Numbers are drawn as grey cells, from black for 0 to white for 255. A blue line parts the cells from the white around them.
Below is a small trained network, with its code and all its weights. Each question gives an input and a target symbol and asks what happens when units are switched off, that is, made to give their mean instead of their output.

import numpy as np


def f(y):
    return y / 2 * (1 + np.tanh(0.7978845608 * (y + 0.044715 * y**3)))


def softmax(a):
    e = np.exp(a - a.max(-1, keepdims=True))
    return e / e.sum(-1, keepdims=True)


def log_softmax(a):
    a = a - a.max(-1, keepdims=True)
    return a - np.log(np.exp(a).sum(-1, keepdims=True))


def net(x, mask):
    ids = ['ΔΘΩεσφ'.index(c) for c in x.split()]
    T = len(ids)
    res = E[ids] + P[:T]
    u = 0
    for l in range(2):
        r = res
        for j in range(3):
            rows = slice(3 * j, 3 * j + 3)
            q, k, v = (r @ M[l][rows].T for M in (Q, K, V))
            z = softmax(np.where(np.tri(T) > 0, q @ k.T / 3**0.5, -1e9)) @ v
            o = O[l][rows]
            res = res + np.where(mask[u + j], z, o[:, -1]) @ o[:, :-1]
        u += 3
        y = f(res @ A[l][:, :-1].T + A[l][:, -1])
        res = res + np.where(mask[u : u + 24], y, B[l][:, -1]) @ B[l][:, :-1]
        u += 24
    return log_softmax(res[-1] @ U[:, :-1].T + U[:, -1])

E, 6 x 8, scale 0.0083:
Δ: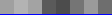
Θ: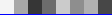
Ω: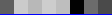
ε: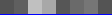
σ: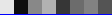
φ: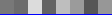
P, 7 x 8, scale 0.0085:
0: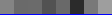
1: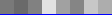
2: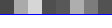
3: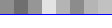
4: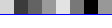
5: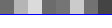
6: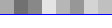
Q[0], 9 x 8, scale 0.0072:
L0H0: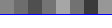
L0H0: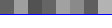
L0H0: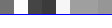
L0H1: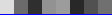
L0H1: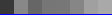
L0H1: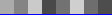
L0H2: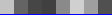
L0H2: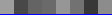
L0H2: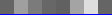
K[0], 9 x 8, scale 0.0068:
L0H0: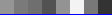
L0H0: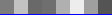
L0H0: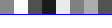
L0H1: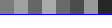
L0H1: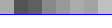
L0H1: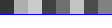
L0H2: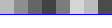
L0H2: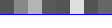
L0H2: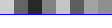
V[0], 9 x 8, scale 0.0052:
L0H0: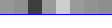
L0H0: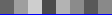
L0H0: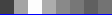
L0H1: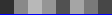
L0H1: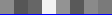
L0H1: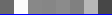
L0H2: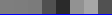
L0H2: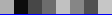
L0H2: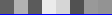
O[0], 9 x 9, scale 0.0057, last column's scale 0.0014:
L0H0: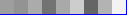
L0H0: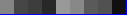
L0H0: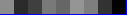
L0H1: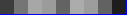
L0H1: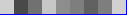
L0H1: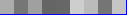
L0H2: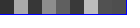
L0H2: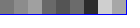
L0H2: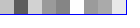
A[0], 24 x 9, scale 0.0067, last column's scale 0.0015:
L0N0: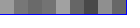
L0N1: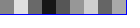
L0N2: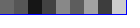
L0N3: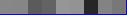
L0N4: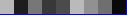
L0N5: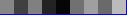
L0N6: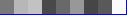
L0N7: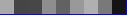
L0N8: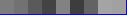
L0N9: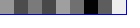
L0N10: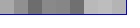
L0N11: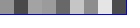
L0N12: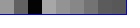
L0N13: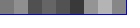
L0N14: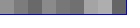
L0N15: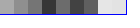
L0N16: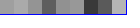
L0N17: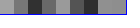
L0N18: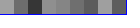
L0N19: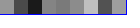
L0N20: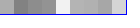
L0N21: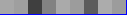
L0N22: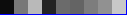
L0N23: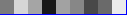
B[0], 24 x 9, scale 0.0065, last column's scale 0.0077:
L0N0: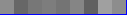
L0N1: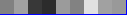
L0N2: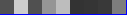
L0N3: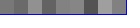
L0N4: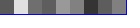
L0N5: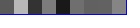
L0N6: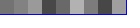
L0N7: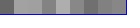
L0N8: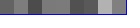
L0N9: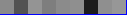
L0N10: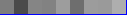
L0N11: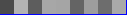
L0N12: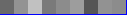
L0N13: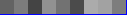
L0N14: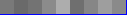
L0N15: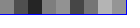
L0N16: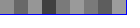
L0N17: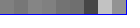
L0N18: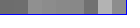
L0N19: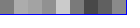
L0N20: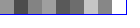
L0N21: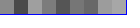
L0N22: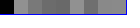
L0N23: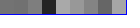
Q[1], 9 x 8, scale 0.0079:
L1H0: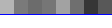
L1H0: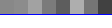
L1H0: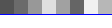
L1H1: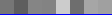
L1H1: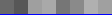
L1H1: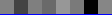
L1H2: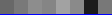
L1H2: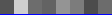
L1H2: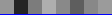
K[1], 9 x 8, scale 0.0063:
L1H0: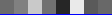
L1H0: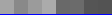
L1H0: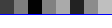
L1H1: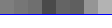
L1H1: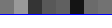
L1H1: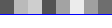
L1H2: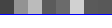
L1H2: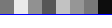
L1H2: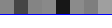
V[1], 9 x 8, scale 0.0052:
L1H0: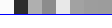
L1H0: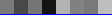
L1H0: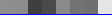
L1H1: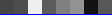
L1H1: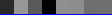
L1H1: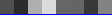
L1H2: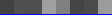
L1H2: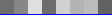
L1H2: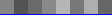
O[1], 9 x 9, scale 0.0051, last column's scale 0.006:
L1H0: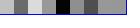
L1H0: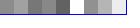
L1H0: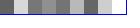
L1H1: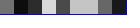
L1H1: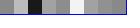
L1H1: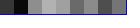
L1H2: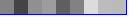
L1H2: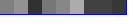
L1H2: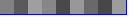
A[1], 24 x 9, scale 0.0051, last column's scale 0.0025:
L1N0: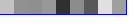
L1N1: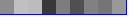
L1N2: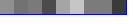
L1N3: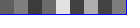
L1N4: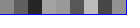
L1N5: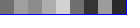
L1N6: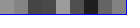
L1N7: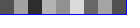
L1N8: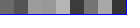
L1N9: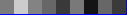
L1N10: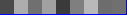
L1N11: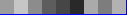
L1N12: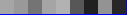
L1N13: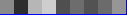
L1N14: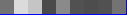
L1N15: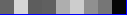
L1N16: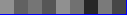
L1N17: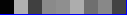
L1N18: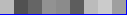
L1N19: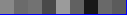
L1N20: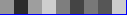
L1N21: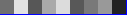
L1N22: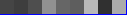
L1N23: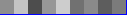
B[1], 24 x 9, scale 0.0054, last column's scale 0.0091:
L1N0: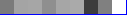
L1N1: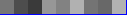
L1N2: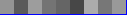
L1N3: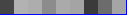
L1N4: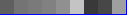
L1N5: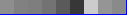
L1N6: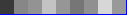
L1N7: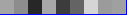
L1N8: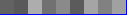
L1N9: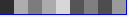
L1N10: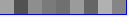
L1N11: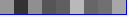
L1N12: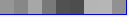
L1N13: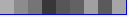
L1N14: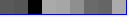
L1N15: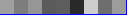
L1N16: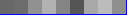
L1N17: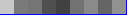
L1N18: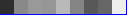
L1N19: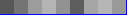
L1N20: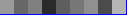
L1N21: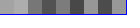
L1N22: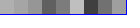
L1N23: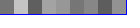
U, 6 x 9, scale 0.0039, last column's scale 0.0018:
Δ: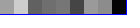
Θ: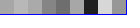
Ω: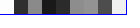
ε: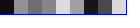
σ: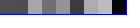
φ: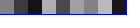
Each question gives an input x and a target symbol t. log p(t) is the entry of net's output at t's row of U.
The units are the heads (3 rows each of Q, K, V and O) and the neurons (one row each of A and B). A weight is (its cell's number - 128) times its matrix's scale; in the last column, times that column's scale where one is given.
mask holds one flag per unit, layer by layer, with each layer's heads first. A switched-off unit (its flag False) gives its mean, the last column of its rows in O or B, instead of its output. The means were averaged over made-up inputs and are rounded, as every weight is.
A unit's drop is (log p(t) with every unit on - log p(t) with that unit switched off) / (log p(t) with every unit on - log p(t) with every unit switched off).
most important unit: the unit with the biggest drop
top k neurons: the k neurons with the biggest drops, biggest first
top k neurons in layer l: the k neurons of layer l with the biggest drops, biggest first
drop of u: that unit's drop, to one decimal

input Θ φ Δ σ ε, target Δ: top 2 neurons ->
(L0N1 L0N20)
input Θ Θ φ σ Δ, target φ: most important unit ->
L1H1
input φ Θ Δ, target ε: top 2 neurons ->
(L0N20 L1N9)
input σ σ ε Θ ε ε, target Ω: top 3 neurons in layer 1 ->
(L1N18 L1N13 L1N0)
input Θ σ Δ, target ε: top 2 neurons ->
(L0N20 L0N22)
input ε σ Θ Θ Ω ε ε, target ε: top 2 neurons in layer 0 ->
(L0N5 L0N2)
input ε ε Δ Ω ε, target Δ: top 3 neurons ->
(L0N1 L0N6 L0N20)
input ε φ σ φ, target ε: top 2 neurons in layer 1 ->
(L1N3 L1N4)
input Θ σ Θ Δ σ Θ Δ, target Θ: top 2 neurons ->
(L0N15 L1N0)
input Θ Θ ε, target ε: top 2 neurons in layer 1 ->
(L1N9 L1N14)
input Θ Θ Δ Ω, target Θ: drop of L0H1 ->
0.1
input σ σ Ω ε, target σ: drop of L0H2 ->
0.3
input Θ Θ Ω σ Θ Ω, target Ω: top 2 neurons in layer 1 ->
(L1N18 L1N0)
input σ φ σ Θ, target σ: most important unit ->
L1H2
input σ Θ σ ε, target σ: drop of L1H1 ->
0.2
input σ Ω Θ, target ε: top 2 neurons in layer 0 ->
(L0N2 L0N20)
